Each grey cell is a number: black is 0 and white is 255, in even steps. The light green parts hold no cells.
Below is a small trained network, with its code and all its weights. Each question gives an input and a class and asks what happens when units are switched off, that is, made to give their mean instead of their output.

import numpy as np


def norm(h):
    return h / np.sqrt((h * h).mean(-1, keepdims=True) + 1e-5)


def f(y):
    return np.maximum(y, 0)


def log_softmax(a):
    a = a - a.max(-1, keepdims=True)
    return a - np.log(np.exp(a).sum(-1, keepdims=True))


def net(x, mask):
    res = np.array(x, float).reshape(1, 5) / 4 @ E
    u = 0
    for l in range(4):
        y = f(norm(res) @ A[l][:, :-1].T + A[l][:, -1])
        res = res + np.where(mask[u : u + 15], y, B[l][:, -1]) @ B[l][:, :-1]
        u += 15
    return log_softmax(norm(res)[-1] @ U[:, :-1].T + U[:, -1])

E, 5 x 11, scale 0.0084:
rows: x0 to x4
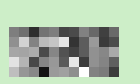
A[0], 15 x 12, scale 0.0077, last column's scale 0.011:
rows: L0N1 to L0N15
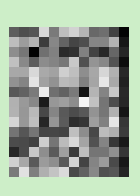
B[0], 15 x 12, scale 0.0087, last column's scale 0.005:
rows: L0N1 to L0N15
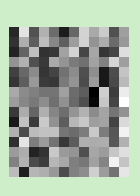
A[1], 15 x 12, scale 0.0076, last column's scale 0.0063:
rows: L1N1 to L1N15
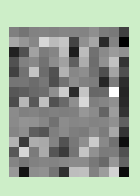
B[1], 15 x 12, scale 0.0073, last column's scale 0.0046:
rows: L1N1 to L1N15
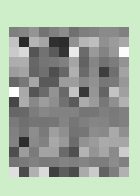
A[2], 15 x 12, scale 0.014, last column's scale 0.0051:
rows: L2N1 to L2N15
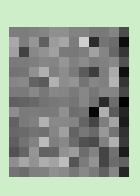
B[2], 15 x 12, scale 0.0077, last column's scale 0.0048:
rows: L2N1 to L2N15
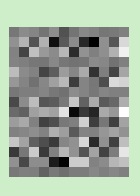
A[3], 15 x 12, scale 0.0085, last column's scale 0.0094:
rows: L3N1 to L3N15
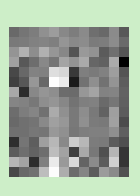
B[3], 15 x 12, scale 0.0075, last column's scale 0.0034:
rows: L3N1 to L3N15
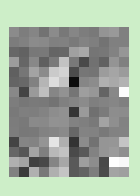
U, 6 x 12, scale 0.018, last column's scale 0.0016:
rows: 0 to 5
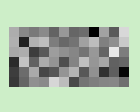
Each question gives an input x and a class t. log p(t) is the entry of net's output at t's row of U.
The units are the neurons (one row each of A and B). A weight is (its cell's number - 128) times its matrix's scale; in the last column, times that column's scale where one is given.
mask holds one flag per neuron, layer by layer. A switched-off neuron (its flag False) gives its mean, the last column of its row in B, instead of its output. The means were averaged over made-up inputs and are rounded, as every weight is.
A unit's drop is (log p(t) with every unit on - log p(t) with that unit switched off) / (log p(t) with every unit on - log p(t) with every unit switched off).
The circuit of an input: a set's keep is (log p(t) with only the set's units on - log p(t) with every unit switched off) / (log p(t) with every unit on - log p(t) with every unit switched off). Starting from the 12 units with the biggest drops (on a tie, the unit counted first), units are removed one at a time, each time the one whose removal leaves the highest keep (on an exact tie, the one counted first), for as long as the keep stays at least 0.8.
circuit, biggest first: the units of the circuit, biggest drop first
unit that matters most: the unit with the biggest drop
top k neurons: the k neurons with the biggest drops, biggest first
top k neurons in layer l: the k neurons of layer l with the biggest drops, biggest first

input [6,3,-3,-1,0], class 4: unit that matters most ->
L0N3
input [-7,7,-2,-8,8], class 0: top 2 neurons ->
[L0N8; L2N2]
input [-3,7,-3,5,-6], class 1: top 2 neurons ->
[L0N15; L0N8]
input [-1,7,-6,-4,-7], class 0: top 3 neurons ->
[L0N7; L0N11; L2N12]
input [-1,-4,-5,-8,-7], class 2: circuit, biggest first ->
[L0N13; L1N3]
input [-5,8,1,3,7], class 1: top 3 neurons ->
[L0N15; L0N7; L2N14]
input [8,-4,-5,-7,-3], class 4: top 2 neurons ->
[L0N3; L0N14]
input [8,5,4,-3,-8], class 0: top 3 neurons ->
[L0N7; L0N5; L0N6]
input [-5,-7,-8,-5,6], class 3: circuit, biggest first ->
[L0N12; L0N1]
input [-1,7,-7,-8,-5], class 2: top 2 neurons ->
[L1N3; L0N13]
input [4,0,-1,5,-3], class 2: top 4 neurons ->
[L0N14; L3N14; L2N9; L2N3]
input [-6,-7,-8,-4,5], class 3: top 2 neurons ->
[L0N12; L0N15]
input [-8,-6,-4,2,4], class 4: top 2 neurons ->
[L0N6; L0N5]
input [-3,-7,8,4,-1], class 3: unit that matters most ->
L0N10
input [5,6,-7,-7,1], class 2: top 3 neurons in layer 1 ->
[L1N3; L1N7; L1N15]
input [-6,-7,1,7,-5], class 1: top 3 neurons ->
[L0N11; L0N13; L1N15]
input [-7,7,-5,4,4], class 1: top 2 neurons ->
[L0N15; L0N3]
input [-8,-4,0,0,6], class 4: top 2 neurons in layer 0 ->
[L0N6; L0N5]
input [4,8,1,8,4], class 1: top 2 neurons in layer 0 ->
[L0N15; L0N13]
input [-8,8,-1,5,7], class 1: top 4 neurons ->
[L0N15; L0N7; L0N3; L2N14]
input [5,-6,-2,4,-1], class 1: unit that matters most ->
L0N11
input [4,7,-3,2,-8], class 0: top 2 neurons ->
[L0N7; L0N11]
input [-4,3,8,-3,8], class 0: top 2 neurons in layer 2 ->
[L2N2; L2N9]
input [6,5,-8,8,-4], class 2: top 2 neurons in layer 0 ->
[L0N14; L0N4]
